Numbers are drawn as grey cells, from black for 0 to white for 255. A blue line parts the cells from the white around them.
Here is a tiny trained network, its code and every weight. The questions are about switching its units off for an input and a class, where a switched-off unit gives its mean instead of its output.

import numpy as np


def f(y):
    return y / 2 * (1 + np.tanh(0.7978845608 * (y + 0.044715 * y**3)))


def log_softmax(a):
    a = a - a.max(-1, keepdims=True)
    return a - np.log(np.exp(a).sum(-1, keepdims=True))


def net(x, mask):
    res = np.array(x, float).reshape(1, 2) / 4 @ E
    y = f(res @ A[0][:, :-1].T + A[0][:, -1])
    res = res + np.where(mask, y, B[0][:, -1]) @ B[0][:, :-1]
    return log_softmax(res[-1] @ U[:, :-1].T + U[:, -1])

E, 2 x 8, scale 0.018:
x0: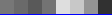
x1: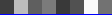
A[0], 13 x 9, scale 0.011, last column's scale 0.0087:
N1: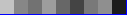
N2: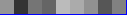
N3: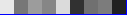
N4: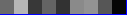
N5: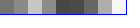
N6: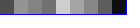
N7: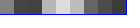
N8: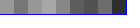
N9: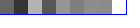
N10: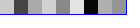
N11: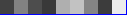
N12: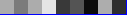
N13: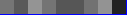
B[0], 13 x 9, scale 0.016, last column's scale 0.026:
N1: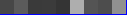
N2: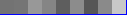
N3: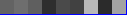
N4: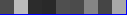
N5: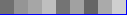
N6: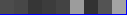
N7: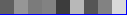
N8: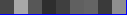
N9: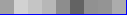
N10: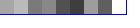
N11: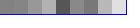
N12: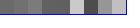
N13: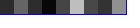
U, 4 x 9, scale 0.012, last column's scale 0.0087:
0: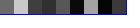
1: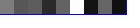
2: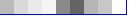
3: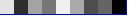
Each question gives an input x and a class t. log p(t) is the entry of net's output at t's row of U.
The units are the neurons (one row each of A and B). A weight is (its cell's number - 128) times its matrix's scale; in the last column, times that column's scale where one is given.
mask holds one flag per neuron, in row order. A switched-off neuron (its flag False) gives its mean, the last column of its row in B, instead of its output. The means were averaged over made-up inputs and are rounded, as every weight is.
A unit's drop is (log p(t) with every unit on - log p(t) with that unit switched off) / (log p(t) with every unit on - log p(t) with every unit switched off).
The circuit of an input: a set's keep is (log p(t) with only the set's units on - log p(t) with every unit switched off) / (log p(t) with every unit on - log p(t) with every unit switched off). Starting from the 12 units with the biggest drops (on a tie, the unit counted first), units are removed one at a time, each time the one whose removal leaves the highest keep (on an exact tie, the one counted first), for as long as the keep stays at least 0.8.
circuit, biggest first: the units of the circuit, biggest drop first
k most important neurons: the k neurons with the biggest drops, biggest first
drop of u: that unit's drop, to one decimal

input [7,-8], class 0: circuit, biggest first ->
(N10)
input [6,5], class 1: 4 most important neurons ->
(N10; N11; N3; N6)
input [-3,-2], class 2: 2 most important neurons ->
(N6; N7)
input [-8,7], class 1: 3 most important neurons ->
(N10; N5; N13)
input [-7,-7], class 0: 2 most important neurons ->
(N10; N3)
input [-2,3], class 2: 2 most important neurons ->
(N3; N6)
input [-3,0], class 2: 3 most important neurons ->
(N6; N7; N4)
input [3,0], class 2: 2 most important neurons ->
(N12; N13)
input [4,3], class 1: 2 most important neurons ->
(N10; N5)
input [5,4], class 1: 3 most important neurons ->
(N10; N3; N11)
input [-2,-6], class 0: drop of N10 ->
0.2
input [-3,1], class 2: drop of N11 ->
0.0
